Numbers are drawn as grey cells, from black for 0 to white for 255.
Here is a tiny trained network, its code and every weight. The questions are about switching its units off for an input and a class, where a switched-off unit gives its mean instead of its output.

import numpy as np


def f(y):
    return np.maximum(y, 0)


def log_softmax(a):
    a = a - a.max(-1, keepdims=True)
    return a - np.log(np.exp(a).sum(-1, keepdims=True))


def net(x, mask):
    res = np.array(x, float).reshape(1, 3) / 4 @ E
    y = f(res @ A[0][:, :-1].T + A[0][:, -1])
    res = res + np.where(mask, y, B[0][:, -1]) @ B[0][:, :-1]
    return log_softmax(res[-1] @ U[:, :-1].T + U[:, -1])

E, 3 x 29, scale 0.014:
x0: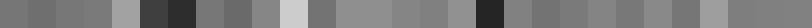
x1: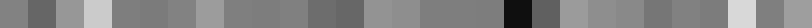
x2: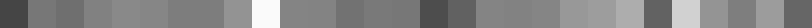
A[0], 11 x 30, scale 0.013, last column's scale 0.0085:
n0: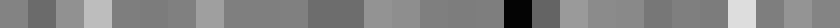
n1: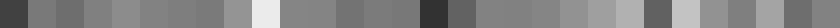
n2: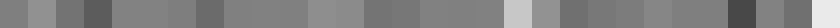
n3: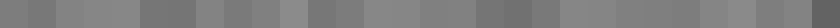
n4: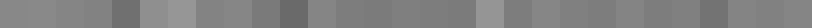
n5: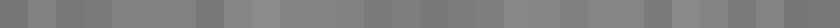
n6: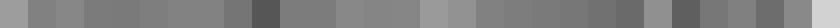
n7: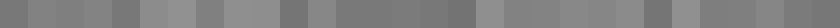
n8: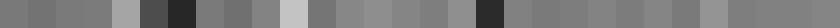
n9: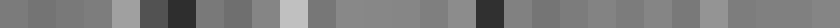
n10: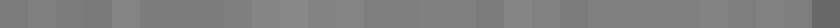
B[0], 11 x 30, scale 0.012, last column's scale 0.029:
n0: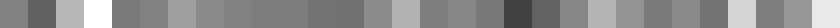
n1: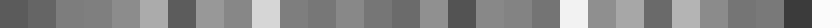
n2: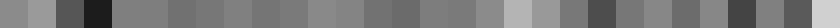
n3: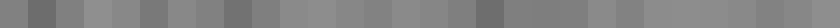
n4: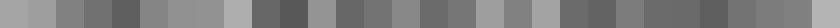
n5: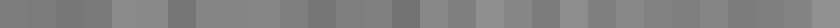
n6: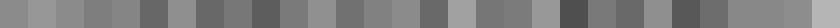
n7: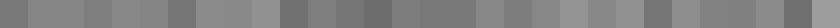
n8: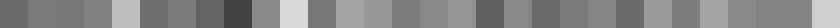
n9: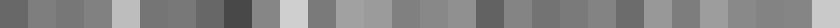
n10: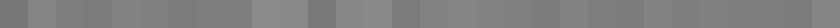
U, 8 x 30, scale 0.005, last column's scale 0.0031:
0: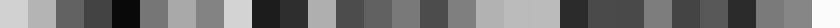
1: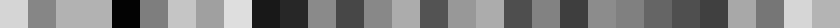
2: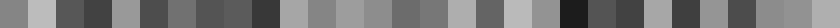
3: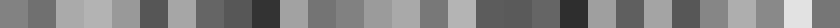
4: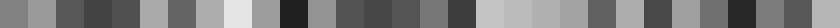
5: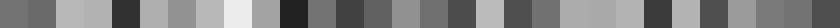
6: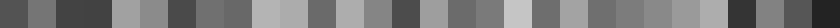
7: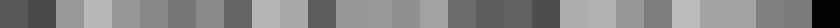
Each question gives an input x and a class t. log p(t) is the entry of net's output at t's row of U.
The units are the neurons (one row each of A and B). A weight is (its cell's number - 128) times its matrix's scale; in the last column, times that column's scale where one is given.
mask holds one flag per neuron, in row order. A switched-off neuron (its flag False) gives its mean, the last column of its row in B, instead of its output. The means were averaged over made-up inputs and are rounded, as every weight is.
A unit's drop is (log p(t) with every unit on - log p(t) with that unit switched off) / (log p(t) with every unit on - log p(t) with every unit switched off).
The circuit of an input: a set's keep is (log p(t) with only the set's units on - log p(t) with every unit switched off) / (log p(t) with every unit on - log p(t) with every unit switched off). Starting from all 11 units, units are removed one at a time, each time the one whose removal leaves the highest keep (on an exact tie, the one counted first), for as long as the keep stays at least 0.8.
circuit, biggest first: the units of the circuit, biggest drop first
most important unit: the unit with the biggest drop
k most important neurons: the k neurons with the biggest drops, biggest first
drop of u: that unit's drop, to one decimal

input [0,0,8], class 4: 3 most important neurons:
[n0 n8 n9]
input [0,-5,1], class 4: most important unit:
n8
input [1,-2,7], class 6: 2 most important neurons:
[n0 n4]
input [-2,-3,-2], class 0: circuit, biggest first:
[n1 n8]
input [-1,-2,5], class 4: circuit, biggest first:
[n8 n0]
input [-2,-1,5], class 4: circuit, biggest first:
[n0 n8]
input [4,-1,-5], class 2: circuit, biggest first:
[n0 n1]
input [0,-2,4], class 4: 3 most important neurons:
[n8 n9 n0]
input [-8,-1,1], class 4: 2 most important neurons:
[n0 n6]
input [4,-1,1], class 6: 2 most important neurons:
[n0 n6]
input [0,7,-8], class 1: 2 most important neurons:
[n8 n9]
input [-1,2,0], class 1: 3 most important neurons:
[n1 n8 n9]
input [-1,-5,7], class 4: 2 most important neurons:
[n8 n9]
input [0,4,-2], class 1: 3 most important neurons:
[n1 n8 n9]
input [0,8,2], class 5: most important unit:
n8
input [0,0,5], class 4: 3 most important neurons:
[n0 n8 n9]
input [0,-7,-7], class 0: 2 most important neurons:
[n8 n9]
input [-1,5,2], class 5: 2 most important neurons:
[n8 n9]
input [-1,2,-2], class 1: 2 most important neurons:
[n1 n8]
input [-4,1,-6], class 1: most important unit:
n2
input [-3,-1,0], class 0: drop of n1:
0.6
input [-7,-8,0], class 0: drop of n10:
0.0
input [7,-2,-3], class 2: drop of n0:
0.1
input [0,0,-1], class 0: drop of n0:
0.4
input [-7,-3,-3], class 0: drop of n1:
0.2
